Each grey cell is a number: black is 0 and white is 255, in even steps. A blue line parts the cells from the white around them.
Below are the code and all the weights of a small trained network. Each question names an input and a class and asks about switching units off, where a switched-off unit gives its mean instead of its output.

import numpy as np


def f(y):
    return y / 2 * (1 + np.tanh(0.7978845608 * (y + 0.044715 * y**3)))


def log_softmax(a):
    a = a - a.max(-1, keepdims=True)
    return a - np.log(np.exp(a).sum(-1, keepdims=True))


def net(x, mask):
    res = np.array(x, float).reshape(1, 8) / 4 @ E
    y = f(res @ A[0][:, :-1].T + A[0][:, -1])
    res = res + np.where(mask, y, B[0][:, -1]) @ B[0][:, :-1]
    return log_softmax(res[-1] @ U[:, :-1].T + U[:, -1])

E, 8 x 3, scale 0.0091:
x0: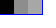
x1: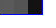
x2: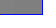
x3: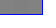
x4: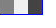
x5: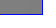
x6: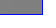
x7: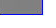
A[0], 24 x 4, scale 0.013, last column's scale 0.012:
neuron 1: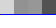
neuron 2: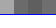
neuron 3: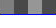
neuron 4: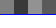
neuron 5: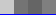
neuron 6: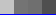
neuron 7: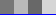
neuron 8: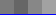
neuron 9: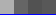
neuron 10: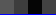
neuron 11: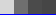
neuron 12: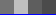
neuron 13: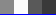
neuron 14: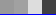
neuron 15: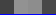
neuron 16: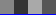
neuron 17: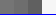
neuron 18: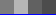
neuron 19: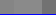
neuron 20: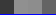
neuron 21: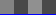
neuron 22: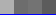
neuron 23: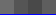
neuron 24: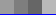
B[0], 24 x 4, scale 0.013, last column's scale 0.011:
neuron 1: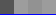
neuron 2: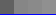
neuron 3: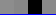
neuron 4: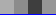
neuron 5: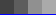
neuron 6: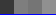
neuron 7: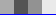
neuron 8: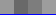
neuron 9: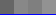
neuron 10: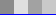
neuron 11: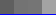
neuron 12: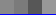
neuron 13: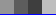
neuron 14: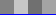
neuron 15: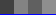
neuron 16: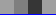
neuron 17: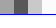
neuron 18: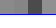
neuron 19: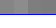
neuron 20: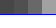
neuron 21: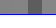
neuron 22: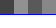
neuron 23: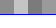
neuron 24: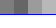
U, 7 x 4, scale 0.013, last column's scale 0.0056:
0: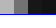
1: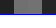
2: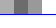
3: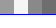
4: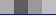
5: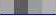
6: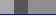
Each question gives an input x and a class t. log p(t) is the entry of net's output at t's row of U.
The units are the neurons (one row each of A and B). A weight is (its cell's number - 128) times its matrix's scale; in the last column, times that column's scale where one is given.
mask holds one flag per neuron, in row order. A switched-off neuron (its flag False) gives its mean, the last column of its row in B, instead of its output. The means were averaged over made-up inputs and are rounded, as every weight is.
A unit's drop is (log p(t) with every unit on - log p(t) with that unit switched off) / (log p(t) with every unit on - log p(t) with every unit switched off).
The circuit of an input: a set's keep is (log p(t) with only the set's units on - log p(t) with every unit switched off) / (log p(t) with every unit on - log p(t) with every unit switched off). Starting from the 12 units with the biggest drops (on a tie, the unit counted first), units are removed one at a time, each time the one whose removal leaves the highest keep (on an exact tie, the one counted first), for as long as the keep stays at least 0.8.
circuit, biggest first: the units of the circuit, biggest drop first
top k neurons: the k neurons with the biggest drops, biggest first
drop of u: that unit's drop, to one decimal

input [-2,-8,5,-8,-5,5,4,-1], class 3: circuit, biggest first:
(neuron 14; neuron 7)
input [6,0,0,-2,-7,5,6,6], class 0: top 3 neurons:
(neuron 16; neuron 3; neuron 4)
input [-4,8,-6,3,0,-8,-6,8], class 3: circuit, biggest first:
(neuron 10)
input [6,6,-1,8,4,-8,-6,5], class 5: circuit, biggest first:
(neuron 7; neuron 17)
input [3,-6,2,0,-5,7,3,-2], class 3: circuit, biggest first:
(neuron 14; neuron 7)
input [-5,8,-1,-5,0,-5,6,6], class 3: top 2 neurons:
(neuron 10; neuron 23)
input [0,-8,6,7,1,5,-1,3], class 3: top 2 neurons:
(neuron 14; neuron 17)
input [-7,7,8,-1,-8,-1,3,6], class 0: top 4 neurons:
(neuron 4; neuron 16; neuron 3; neuron 21)
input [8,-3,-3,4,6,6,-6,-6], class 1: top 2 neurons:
(neuron 20; neuron 15)
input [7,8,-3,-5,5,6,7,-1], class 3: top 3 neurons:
(neuron 10; neuron 23; neuron 5)
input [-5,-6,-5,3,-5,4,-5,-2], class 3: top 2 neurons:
(neuron 14; neuron 7)
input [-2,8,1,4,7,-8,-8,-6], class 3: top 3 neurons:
(neuron 10; neuron 23; neuron 20)
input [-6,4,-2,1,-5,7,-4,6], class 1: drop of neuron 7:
0.2
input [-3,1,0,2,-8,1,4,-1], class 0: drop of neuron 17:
0.0
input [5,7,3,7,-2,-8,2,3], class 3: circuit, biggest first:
(neuron 10)
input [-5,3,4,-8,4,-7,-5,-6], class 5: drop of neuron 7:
0.1
